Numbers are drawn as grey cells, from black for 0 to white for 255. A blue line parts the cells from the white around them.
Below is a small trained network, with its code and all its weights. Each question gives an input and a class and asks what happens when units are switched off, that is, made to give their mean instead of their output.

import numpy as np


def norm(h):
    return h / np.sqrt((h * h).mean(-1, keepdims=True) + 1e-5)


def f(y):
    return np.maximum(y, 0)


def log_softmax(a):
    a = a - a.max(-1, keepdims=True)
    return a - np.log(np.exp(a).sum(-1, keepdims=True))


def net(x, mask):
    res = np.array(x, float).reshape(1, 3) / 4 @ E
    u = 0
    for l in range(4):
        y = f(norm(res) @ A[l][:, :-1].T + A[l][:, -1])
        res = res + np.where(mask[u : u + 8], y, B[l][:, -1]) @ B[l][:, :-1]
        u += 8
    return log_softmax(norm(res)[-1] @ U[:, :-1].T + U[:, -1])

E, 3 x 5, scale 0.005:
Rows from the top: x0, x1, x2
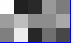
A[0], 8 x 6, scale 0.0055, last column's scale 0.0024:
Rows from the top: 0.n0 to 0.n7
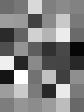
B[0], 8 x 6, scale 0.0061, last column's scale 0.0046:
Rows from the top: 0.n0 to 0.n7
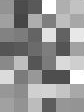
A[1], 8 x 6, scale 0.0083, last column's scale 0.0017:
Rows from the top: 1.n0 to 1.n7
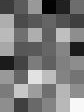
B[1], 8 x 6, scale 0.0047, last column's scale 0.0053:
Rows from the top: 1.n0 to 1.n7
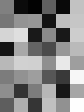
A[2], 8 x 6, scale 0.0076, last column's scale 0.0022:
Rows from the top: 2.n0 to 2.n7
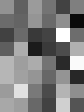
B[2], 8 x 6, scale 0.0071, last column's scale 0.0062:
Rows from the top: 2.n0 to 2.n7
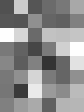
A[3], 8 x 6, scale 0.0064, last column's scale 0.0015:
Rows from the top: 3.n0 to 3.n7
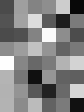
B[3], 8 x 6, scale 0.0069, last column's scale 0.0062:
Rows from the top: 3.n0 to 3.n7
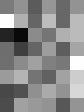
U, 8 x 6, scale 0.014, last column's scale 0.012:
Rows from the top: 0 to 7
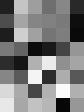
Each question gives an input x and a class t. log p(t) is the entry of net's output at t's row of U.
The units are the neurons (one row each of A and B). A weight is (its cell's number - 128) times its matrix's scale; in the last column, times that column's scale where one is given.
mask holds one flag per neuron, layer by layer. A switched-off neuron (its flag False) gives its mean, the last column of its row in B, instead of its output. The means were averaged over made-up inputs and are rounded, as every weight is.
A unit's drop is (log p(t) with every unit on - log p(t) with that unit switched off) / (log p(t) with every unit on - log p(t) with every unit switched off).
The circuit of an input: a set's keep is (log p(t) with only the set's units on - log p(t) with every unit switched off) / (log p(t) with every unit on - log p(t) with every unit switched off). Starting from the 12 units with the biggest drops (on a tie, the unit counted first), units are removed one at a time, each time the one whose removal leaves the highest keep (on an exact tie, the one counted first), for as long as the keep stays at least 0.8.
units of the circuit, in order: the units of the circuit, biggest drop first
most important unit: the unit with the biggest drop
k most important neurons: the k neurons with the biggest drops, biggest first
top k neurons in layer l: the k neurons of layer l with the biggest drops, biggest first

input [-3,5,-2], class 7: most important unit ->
1.n5
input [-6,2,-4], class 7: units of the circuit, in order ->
(2.n3 3.n1)
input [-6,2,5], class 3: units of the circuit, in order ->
(0.n5 2.n4 2.n3)
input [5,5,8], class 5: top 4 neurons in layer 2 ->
(2.n6 2.n2 2.n5 2.n7)
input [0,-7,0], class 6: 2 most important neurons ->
(1.n4 0.n5)
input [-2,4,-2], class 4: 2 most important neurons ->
(0.n0 0.n2)
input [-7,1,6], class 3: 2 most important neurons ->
(1.n0 2.n3)
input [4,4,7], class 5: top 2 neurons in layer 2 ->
(2.n6 2.n2)
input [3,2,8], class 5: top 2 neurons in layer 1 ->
(1.n7 1.n0)
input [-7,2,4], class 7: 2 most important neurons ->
(0.n6 3.n1)
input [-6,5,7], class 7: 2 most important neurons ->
(0.n6 3.n1)
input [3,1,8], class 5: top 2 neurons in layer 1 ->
(1.n7 1.n0)
